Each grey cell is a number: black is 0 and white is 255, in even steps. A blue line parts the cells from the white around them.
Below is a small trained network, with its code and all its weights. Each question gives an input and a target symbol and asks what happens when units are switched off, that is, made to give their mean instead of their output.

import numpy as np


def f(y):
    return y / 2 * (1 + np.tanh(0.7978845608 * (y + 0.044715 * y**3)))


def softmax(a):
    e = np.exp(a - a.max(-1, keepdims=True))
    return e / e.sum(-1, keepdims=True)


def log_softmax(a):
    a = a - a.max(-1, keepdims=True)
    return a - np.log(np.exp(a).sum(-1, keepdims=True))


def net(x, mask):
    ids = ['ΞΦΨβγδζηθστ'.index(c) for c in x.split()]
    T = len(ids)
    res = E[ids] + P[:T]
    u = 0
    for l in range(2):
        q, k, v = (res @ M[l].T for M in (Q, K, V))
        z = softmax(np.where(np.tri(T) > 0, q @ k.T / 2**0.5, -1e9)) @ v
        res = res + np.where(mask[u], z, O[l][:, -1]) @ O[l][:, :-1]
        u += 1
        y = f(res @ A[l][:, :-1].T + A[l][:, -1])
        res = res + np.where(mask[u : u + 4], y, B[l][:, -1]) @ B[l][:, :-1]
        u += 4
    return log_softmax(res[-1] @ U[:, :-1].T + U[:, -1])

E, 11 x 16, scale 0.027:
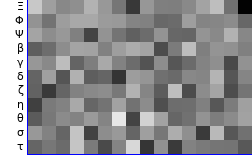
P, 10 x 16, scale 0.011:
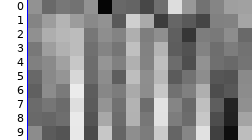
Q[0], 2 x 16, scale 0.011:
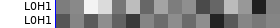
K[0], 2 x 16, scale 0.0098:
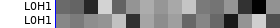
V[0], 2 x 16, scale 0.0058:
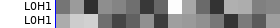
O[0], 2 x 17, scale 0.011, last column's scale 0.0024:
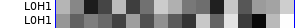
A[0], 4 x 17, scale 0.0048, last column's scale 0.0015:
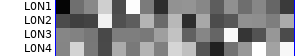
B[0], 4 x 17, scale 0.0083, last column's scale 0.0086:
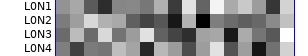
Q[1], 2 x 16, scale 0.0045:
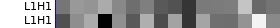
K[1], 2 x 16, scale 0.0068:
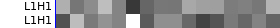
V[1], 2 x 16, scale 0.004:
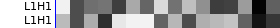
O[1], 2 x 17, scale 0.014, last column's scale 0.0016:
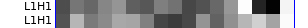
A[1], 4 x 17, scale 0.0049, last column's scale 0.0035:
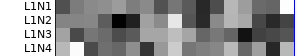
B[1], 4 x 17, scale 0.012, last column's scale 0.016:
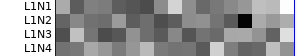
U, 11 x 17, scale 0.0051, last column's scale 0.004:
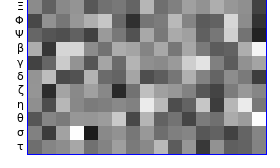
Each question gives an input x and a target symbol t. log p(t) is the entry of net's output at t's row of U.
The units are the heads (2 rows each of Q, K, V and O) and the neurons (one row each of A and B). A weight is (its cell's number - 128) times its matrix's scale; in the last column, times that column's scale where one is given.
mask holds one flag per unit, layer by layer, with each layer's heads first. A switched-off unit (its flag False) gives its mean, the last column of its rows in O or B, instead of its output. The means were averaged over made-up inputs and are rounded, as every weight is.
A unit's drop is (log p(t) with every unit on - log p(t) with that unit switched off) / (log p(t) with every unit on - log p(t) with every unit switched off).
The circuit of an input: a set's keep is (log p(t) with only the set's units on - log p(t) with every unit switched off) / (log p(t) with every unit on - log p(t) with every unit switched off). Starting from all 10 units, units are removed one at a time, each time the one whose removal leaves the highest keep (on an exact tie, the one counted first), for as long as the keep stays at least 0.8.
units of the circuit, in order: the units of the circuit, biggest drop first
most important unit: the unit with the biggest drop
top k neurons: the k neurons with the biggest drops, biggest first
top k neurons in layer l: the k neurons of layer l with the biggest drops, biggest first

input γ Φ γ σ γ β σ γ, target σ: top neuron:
(L0N3)
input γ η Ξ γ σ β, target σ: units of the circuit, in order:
(L0N3; L0H1; L0N1)
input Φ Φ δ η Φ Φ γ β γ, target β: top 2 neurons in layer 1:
(L1N3; L1N1)
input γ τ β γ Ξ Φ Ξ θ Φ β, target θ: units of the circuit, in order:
(L0H1; L1H1; L0N1)
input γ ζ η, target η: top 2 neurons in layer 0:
(L0N3; L0N4)
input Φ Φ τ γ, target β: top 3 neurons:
(L1N3; L0N4; L0N3)
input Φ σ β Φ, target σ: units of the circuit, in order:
(L0H1; L0N3)
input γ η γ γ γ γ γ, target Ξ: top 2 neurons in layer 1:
(L1N1; L1N4)
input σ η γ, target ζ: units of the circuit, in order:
(L1H1; L1N2; L0N2)
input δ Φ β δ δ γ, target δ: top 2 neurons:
(L1N3; L1N2)
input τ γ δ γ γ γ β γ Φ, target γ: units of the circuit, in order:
(L1N3; L0H1; L1H1)
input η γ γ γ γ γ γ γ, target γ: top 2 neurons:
(L1N3; L1N1)
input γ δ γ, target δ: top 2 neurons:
(L0N4; L0N3)
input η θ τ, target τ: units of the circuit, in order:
(L0H1)
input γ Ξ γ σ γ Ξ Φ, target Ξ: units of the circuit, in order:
(L1H1; L0H1; L1N1)
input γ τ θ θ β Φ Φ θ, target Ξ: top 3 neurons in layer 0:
(L0N4; L0N3; L0N2)
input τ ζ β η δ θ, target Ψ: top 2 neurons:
(L1N3; L0N4)
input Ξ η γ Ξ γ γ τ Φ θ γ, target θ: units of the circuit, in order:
(L1H1; L0H1; L0N1)
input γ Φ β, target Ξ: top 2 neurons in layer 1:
(L1N1; L1N2)
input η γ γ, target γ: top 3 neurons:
(L1N1; L1N3; L0N2)
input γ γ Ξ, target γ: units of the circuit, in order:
(L0H1)
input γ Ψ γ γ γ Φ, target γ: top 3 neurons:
(L0N1; L0N3; L1N2)
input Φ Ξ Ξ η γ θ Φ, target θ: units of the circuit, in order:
(L0H1; L0N1; L0N3)
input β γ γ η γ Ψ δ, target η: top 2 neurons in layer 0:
(L0N1; L0N2)
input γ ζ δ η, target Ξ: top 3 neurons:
(L0N2; L1N1; L0N1)
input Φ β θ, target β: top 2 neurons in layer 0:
(L0N4; L0N3)
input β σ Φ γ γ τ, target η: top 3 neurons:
(L0N3; L0N4; L1N3)
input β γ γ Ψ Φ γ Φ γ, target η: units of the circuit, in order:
(L1H1)
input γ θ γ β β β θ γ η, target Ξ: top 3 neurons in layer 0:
(L0N3; L0N2; L0N1)
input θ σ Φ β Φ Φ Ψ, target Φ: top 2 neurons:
(L1N1; L0N4)
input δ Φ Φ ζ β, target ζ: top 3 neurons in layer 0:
(L0N4; L0N3; L0N1)
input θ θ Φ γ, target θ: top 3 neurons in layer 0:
(L0N4; L0N3; L0N1)
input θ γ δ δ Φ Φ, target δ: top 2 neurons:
(L0N4; L1N1)
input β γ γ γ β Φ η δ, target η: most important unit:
L0H1
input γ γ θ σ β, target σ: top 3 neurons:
(L0N3; L1N3; L0N4)
